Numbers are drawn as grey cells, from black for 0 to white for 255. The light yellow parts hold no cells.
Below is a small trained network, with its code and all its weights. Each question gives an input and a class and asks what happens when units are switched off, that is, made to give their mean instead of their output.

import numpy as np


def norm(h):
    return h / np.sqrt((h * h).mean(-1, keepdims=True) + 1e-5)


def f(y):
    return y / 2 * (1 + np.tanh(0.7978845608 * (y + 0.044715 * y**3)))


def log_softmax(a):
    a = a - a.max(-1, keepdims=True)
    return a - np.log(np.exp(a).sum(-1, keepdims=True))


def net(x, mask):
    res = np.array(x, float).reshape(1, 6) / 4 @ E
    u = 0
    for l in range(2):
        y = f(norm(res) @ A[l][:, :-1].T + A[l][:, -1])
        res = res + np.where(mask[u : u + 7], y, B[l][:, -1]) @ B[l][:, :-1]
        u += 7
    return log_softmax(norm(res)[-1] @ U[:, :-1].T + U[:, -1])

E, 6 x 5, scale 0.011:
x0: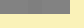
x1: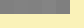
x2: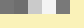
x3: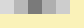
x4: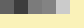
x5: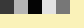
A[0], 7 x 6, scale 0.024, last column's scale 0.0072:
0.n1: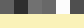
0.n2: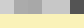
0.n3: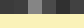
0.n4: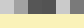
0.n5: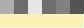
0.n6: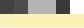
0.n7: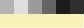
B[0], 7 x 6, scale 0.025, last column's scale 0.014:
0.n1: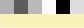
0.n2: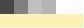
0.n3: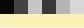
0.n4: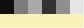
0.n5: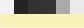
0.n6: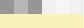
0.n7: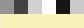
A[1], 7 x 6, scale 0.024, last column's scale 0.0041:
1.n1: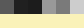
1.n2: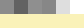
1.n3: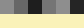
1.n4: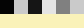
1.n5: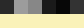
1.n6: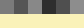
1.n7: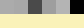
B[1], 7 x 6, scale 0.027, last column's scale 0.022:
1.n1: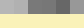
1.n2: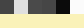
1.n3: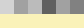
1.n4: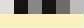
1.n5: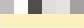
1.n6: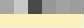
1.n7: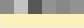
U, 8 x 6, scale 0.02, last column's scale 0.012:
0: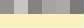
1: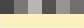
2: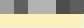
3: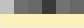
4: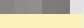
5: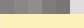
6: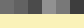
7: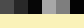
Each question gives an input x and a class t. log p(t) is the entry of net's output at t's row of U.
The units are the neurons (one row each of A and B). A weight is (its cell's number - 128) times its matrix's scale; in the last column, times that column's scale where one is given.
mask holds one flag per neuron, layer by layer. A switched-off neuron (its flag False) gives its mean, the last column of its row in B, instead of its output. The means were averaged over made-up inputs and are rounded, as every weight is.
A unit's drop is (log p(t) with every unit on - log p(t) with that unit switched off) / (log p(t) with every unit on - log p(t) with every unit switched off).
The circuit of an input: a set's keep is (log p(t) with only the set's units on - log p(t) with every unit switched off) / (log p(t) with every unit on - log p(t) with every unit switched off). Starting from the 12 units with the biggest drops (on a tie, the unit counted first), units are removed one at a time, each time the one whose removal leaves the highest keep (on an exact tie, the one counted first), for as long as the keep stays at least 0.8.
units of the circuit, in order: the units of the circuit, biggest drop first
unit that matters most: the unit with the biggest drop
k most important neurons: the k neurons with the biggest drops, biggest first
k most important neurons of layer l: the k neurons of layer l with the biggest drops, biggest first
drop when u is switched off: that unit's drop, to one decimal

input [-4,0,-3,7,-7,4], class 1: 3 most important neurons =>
(0.n4, 0.n1, 0.n2)
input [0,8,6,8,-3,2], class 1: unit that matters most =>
0.n2
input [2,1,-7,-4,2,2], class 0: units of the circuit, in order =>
(0.n6, 1.n5, 0.n2, 0.n5)
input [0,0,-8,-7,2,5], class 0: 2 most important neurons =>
(0.n2, 0.n6)
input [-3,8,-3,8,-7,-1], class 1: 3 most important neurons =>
(0.n4, 0.n2, 0.n1)
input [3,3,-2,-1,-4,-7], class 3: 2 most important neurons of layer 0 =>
(0.n5, 0.n1)
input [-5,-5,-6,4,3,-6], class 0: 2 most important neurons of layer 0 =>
(0.n4, 0.n6)
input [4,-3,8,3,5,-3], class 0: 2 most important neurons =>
(0.n2, 0.n7)
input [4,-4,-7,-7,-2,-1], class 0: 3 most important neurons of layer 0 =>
(0.n2, 0.n6, 0.n5)
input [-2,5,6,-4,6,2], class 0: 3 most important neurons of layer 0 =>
(0.n6, 0.n7, 0.n4)
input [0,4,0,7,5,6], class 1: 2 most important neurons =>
(0.n2, 0.n5)
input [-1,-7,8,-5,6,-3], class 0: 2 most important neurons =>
(0.n6, 0.n7)
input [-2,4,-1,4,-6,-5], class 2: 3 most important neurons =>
(0.n7, 0.n3, 1.n4)
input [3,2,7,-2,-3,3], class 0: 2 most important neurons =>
(0.n6, 0.n1)
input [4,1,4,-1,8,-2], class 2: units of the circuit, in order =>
(0.n1)
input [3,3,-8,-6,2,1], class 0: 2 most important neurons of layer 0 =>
(0.n6, 0.n2)
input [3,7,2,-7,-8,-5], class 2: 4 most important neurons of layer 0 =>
(0.n7, 0.n4, 0.n2, 0.n5)
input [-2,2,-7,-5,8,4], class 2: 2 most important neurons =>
(0.n1, 0.n4)
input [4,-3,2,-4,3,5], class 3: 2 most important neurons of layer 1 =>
(1.n4, 1.n5)
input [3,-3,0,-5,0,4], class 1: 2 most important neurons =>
(0.n3, 0.n5)
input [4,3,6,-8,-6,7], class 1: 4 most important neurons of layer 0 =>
(0.n3, 0.n1, 0.n5, 0.n6)
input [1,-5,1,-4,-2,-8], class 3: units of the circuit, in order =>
(0.n5)
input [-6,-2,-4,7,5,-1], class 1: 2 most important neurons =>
(0.n4, 0.n2)
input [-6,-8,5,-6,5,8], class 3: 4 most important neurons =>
(1.n4, 0.n2, 0.n7, 0.n4)
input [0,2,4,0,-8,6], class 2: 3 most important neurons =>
(0.n7, 0.n5, 1.n4)
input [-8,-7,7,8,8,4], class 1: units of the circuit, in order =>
(0.n5, 1.n4)
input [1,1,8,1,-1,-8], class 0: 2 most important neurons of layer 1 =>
(1.n4, 1.n7)
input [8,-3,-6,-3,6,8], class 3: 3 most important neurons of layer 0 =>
(0.n7, 0.n4, 0.n5)
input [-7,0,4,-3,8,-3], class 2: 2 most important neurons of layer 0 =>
(0.n1, 0.n2)
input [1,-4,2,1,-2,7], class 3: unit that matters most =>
1.n4
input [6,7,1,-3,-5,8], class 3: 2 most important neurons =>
(1.n4, 0.n1)
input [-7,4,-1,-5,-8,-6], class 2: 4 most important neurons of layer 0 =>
(0.n7, 0.n4, 0.n2, 0.n5)
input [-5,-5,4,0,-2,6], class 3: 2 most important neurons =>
(1.n4, 0.n5)
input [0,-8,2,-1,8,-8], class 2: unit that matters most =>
0.n1
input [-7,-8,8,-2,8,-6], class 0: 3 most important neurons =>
(0.n6, 1.n4, 0.n7)
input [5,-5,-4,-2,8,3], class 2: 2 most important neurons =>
(0.n1, 1.n2)
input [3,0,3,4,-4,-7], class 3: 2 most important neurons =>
(0.n5, 0.n1)
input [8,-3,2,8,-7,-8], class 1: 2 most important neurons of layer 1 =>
(1.n4, 1.n2)
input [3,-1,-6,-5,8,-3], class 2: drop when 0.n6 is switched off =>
0.0
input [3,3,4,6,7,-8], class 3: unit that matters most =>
0.n5
